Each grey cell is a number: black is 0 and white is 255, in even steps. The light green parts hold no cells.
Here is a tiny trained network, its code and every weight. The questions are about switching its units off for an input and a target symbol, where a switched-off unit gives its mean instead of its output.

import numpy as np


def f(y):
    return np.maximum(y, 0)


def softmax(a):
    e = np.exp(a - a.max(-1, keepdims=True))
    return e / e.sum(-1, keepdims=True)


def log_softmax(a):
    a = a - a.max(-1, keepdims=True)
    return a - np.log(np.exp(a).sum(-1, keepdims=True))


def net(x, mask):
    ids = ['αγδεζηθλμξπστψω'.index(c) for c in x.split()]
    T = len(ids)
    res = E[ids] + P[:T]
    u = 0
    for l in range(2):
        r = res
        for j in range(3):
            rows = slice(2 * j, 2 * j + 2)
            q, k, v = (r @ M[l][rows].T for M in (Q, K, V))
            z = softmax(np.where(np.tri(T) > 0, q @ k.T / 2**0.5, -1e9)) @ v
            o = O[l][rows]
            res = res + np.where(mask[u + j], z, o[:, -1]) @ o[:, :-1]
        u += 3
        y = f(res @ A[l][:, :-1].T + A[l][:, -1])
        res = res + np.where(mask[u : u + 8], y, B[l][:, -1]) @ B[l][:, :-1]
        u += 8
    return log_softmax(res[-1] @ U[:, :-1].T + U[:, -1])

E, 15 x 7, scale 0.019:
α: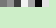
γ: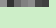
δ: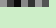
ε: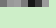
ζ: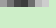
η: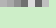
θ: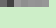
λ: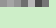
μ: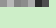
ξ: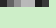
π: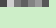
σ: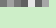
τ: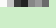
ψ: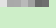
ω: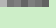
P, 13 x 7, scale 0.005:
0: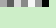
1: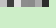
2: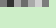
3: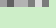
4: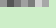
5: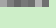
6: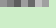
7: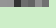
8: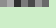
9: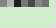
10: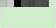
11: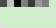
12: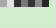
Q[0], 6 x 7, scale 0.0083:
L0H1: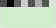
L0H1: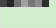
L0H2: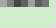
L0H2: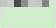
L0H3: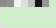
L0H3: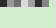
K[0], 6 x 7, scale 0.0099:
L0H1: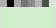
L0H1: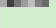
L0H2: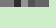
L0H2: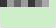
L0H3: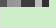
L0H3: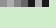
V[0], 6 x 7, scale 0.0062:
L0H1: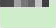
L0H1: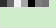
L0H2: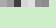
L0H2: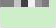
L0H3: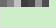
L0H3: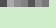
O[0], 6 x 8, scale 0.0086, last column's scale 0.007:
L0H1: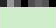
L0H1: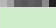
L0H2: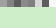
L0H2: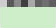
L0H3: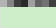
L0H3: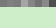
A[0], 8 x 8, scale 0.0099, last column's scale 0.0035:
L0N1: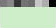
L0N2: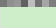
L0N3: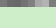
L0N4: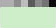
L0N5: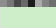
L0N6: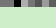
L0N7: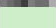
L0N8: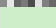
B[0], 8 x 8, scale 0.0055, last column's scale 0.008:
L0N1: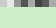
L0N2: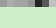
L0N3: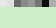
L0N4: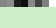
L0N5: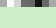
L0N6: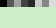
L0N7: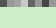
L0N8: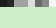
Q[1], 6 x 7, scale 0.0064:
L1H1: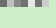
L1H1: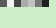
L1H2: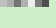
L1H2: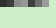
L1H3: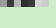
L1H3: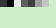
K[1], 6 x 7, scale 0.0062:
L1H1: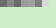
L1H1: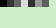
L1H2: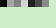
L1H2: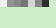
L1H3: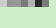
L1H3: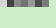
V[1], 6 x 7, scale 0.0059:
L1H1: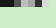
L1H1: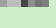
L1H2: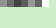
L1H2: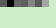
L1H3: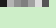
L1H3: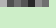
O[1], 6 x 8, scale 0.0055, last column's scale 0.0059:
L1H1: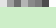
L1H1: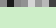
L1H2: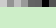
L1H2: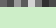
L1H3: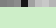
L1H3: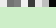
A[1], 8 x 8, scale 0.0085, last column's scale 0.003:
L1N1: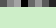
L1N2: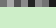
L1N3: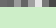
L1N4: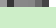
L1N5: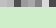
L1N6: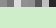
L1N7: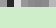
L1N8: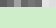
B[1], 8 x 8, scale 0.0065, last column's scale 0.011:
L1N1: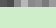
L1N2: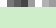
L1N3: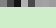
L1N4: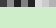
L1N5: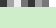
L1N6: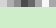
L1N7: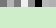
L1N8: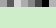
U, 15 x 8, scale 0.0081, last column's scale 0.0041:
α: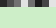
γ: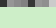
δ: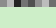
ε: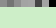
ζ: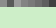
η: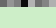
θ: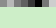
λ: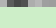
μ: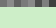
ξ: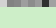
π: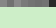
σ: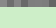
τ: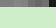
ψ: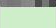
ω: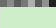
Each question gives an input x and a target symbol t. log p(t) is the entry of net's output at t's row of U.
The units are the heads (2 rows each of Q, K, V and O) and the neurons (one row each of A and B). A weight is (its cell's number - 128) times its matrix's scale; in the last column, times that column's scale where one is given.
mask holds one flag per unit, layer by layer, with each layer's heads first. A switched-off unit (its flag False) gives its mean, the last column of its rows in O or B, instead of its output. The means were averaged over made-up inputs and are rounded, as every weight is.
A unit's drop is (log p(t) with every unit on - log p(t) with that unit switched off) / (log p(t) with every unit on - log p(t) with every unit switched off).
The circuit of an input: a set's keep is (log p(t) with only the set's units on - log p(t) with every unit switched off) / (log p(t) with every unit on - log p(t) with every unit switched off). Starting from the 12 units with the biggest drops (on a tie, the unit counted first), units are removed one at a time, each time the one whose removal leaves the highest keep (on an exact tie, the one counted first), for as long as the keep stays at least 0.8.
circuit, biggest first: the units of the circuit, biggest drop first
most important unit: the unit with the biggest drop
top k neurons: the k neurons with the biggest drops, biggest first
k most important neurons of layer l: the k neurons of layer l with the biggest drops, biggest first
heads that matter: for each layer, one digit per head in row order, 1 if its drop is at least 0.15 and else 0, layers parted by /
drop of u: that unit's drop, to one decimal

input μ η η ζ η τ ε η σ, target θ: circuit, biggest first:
[L0H2 L0H1]
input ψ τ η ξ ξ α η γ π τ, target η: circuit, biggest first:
[L0N8 L1H3]
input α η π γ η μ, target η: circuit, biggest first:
[L1H3]
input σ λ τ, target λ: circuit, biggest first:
[L1N3 L1H1 L0H2]
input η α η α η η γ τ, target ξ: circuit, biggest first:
[L1H1 L0H1]
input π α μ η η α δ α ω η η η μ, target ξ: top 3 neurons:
[L0N6 L0N1 L1N7]
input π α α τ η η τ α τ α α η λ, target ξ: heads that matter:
100 / 110
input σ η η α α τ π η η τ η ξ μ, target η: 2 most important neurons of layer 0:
[L0N8 L0N3]
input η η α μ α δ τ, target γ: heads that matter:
111 / 010
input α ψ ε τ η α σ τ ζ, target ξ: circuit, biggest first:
[L0N3 L0N1 L1H1]
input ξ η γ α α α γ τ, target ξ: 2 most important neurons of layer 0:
[L0N6 L0N1]
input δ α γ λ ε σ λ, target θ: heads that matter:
110 / 100
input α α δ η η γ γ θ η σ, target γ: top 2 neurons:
[L1N5 L0N4]
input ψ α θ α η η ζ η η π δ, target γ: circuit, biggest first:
[L0N6]
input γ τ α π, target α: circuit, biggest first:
[L0N8 L0H3 L1N5]
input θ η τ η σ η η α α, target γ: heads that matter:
110 / 000
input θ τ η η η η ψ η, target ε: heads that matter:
110 / 100
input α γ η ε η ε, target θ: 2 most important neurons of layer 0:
[L0N5 L0N6]
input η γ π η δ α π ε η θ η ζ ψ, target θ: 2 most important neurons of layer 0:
[L0N6 L0N4]
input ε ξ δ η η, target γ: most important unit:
L1N5
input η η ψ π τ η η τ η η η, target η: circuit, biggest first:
[L1H3 L0N8]
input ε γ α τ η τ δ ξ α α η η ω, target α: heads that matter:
101 / 000
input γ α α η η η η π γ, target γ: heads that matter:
100 / 000
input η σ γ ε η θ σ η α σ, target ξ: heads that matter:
000 / 110
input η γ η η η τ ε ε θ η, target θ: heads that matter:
110 / 000
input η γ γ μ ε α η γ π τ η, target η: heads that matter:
001 / 001
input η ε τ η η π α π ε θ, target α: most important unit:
L1N7
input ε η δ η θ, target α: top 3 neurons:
[L0N4 L1N7 L1N6]
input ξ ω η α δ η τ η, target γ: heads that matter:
111 / 010
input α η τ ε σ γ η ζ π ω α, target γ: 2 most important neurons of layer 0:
[L0N6 L0N3]
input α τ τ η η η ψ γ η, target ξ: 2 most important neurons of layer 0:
[L0N4 L0N3]
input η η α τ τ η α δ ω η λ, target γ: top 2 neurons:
[L1N5 L0N5]
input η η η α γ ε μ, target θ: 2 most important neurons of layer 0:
[L0N6 L0N8]
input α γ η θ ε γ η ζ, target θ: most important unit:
L0N5
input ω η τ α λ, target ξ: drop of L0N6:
0.2
